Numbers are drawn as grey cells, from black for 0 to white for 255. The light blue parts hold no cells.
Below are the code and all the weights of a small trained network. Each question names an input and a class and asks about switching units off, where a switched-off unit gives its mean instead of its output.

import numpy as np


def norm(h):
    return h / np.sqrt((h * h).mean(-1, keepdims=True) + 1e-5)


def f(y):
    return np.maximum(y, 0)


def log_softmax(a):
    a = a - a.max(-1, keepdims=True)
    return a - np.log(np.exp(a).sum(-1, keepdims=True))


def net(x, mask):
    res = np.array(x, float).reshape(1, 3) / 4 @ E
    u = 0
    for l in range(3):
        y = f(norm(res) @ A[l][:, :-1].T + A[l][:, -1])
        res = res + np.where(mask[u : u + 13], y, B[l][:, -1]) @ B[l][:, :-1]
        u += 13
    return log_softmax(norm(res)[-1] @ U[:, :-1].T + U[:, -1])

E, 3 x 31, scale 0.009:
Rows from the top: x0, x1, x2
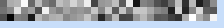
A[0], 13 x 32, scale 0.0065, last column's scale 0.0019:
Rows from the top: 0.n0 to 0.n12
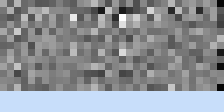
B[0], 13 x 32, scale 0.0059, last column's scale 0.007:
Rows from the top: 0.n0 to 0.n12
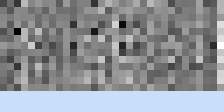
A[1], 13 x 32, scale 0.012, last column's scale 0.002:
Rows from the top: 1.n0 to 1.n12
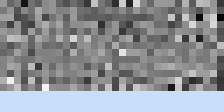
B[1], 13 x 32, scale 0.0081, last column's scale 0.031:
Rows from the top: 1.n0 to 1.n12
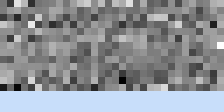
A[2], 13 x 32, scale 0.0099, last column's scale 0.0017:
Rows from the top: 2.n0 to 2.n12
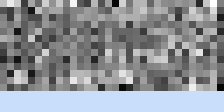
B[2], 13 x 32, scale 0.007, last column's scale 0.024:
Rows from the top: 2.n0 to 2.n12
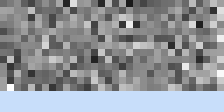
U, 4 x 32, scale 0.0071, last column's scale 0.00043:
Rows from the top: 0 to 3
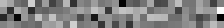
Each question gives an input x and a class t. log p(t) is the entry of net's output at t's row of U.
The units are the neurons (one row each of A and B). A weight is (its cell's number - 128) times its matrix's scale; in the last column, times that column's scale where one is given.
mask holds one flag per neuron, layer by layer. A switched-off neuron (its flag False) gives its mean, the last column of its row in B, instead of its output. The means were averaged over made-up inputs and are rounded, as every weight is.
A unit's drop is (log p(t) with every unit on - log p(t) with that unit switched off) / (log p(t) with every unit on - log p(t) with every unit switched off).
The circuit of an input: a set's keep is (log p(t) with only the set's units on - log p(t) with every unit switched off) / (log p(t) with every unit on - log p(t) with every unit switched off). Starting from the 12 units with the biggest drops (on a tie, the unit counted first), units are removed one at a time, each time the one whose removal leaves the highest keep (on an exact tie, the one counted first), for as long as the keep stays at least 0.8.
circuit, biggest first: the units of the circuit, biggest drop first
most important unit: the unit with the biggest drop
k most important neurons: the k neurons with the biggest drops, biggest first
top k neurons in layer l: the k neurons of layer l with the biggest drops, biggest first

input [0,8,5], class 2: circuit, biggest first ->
1.n12
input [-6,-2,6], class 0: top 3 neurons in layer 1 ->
1.n3; 1.n10; 1.n5
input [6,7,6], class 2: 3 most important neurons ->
1.n12; 1.n0; 1.n11
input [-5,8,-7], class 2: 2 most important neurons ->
1.n12; 0.n6
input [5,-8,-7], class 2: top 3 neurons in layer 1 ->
1.n2; 1.n3; 1.n10
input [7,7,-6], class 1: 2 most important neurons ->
1.n5; 0.n6
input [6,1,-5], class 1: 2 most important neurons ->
1.n5; 0.n6
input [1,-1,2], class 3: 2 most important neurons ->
1.n0; 2.n0
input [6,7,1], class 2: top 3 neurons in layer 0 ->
0.n5; 0.n11; 0.n10
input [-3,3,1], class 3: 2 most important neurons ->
0.n5; 1.n0
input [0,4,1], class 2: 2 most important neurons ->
1.n0; 0.n8
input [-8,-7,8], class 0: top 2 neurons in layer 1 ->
1.n3; 1.n10
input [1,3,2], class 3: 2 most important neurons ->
0.n6; 1.n0
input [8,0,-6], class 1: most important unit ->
1.n5
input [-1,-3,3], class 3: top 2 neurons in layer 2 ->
2.n0; 2.n1
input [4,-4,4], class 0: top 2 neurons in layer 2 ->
2.n10; 2.n8
